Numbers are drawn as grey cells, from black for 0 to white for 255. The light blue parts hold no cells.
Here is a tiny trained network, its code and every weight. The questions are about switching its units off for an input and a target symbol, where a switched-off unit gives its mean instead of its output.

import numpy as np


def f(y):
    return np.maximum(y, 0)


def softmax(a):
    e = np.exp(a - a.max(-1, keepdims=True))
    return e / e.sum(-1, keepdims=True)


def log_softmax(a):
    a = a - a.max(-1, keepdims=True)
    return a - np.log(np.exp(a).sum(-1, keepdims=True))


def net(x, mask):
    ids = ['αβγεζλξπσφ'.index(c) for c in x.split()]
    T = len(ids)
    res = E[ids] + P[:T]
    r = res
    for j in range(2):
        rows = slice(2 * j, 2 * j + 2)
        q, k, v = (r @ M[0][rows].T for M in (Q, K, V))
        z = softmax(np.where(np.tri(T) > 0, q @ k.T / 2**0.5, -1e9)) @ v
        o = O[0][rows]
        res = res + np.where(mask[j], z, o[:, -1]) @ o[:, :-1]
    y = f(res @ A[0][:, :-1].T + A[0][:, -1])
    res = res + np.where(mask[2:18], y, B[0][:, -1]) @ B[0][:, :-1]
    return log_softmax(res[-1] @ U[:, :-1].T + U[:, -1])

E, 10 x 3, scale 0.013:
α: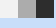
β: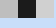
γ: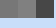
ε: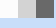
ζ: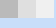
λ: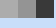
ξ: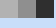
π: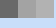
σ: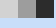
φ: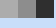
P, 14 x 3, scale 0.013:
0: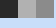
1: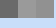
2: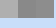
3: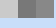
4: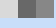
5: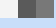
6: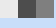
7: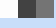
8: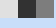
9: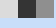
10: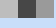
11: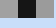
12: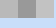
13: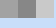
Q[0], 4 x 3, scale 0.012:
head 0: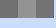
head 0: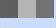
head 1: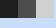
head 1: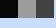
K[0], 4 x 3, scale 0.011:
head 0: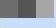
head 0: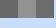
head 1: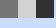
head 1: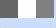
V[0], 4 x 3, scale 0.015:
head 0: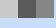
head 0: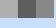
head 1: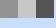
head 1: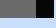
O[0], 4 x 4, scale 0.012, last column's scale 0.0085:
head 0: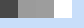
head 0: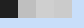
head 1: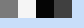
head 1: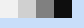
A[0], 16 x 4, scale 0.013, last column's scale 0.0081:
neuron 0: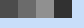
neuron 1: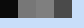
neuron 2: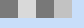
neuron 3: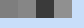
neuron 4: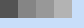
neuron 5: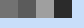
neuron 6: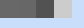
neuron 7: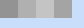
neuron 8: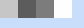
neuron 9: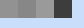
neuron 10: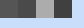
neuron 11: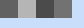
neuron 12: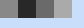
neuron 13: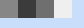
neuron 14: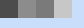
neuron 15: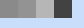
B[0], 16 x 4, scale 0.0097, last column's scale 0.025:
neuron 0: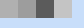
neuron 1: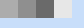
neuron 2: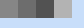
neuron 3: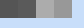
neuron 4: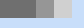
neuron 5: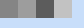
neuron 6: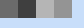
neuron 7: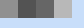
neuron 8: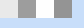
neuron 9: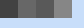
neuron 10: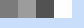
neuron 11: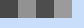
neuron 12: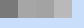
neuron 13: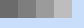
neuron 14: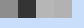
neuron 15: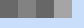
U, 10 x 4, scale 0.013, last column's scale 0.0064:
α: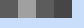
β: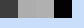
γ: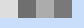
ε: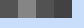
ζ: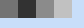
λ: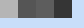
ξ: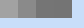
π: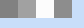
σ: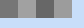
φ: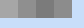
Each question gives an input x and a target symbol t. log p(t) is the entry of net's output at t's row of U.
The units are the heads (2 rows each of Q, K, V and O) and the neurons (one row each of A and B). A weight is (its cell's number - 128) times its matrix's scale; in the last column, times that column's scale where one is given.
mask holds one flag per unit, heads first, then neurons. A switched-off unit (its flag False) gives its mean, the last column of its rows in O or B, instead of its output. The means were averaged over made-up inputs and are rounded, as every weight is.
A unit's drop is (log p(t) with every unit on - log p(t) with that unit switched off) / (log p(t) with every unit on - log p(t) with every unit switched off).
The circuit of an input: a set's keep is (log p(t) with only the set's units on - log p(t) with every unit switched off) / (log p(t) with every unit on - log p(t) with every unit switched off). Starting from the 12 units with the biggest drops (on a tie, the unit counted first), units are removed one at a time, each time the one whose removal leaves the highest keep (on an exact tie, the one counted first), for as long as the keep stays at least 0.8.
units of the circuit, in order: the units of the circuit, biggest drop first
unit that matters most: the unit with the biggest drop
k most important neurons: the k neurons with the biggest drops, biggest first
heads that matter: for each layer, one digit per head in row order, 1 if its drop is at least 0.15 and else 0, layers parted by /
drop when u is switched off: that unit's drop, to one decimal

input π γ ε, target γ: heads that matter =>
11
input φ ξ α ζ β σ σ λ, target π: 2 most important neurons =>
[neuron 12; neuron 2]
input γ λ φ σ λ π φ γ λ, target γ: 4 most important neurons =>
[neuron 10; neuron 8; neuron 5; neuron 15]
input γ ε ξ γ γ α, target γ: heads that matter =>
01
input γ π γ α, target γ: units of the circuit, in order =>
[head 0; neuron 8]
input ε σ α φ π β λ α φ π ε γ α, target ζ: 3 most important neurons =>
[neuron 8; neuron 7; neuron 14]
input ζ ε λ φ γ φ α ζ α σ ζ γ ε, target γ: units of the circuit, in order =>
[head 1]
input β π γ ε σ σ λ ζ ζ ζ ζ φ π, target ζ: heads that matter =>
00
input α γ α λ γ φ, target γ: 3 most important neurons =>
[neuron 8; neuron 10; neuron 5]
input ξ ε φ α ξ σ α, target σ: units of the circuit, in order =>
[head 1; neuron 11]
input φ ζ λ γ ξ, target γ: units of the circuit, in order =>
[neuron 8; head 0]
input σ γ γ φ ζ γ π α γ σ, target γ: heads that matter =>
01
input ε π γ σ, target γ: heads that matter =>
11
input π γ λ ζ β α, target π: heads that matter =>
00
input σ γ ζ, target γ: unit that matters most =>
head 0
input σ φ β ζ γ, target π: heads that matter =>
00
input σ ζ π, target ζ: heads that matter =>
11
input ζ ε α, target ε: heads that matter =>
01
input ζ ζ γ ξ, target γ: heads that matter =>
11
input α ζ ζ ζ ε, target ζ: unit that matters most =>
head 1
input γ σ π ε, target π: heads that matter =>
10
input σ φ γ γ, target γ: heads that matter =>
11
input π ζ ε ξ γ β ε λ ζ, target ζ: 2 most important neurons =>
[neuron 7; neuron 8]
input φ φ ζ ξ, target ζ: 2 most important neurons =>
[neuron 10; neuron 6]
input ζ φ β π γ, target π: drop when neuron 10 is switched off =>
-0.1
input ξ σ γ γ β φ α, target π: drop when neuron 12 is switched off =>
0.2
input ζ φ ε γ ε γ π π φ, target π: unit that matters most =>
neuron 10
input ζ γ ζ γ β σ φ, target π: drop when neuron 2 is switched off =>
0.2
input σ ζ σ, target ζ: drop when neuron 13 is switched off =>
0.0
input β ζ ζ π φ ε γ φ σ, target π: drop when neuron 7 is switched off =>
0.1
